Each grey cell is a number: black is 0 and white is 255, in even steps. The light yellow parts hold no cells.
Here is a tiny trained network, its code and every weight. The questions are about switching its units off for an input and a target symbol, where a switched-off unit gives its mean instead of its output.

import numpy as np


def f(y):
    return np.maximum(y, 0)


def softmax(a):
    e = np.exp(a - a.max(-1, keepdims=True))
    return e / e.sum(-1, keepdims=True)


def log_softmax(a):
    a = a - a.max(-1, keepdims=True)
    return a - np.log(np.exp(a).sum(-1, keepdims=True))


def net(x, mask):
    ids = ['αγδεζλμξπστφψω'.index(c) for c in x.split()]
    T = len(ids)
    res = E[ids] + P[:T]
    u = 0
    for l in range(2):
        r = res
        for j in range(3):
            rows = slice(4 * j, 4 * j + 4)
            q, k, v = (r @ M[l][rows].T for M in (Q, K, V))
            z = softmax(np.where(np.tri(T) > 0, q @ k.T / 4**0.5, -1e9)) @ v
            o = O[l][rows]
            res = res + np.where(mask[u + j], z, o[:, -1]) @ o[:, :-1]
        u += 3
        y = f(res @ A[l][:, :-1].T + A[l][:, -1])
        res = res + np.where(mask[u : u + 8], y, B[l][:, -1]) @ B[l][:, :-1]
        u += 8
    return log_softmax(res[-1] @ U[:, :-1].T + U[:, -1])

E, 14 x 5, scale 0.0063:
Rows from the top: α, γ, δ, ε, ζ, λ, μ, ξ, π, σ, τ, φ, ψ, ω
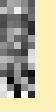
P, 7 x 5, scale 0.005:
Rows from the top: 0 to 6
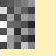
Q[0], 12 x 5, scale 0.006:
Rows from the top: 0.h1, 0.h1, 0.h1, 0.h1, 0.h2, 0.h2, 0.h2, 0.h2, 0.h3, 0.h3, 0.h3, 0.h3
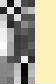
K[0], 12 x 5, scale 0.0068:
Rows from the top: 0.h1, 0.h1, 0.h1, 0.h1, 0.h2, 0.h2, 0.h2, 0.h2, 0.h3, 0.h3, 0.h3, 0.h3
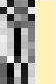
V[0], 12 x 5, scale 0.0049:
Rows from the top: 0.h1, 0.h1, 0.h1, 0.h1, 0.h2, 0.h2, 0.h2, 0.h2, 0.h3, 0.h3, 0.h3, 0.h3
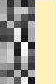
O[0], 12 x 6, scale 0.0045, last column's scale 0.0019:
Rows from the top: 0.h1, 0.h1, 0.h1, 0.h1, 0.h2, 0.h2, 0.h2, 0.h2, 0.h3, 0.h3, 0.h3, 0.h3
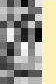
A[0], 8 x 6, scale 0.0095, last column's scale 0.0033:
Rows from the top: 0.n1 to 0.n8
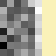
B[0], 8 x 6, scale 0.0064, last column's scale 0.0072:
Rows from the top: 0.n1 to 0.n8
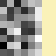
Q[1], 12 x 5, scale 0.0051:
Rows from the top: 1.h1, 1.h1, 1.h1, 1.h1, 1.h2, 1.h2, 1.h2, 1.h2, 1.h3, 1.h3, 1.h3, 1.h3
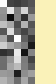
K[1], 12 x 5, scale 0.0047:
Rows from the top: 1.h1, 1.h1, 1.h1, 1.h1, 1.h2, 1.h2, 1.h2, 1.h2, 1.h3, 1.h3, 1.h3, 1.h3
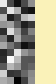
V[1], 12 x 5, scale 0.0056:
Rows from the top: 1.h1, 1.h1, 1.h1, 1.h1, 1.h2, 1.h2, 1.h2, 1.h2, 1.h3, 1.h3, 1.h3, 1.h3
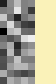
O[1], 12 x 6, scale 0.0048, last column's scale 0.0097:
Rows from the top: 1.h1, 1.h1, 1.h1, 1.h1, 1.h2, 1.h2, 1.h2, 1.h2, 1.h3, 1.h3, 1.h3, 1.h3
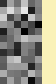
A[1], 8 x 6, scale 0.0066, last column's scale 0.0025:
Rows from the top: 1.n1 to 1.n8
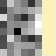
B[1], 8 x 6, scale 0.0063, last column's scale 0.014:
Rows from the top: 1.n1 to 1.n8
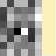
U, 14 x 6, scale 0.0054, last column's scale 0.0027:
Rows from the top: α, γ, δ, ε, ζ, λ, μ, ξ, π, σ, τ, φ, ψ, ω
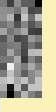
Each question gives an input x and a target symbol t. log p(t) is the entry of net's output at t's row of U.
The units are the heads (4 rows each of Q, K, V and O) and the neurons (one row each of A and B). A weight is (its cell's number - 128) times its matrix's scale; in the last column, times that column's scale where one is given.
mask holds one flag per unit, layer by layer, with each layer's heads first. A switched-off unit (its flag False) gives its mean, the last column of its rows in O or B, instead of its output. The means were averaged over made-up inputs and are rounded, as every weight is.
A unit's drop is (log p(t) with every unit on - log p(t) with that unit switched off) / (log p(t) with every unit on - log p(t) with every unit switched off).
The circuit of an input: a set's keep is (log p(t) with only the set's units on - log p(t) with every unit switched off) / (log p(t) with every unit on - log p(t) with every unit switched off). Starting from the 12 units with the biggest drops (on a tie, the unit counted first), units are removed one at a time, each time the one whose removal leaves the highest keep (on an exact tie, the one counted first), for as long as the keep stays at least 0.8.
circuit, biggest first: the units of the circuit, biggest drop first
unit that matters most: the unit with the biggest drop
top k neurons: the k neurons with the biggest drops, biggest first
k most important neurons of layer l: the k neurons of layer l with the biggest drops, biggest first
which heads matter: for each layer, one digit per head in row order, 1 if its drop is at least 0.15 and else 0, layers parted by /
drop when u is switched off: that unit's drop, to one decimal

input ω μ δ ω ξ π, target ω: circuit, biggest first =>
0.h2; 1.n3
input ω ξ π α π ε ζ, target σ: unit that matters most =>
0.h2
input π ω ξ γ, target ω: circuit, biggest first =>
0.h2; 1.n3
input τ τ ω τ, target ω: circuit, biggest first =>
0.h2; 0.n3
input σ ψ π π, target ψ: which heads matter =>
010 / 101
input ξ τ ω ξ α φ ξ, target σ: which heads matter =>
011 / 100
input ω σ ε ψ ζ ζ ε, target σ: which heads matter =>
011 / 110
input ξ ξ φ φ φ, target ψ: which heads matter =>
001 / 001
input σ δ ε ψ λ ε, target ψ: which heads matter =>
010 / 100
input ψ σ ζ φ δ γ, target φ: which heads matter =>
100 / 010
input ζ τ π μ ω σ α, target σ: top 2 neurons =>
0.n8; 1.n7
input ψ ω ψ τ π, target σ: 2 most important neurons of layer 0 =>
0.n8; 0.n3
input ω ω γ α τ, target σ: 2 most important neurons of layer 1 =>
1.n7; 1.n2
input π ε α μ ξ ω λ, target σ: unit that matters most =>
0.h3
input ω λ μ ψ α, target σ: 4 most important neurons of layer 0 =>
0.n8; 0.n3; 0.n6; 0.n4
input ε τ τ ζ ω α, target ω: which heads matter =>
010 / 000
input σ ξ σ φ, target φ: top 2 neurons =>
1.n8; 1.n3
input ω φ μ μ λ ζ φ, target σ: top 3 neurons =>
0.n8; 1.n7; 1.n2
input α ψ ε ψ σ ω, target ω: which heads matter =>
011 / 000
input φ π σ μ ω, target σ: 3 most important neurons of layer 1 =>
1.n7; 1.n2; 1.n4
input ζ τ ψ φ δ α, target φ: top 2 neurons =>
1.n8; 0.n2
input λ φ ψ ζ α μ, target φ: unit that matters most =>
1.h2
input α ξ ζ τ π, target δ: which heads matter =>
100 / 100
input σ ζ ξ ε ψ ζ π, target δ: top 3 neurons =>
1.n5; 0.n1; 0.n2
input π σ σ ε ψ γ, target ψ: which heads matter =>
010 / 101
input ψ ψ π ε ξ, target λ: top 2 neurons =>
0.n1; 0.n7
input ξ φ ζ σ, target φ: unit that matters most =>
0.h1
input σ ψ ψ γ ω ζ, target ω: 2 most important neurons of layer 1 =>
1.n3; 1.n8
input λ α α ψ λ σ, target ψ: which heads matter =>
010 / 100
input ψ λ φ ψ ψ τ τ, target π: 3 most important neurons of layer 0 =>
0.n7; 0.n5; 0.n1
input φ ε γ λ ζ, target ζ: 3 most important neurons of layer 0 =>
0.n5; 0.n2; 0.n7
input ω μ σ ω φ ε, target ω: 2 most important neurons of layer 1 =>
1.n3; 1.n8
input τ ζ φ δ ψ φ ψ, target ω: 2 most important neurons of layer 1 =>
1.n5; 1.n3
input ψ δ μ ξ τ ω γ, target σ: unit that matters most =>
0.h3
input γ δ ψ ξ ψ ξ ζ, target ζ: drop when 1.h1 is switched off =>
0.5
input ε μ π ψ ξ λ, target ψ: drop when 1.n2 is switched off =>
0.2
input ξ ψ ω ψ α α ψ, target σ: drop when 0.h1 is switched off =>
0.1
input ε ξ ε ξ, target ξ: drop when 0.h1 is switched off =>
0.1
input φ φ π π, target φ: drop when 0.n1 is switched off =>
0.1
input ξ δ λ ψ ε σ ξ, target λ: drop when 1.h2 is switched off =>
0.3
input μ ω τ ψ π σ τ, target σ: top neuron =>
0.n8
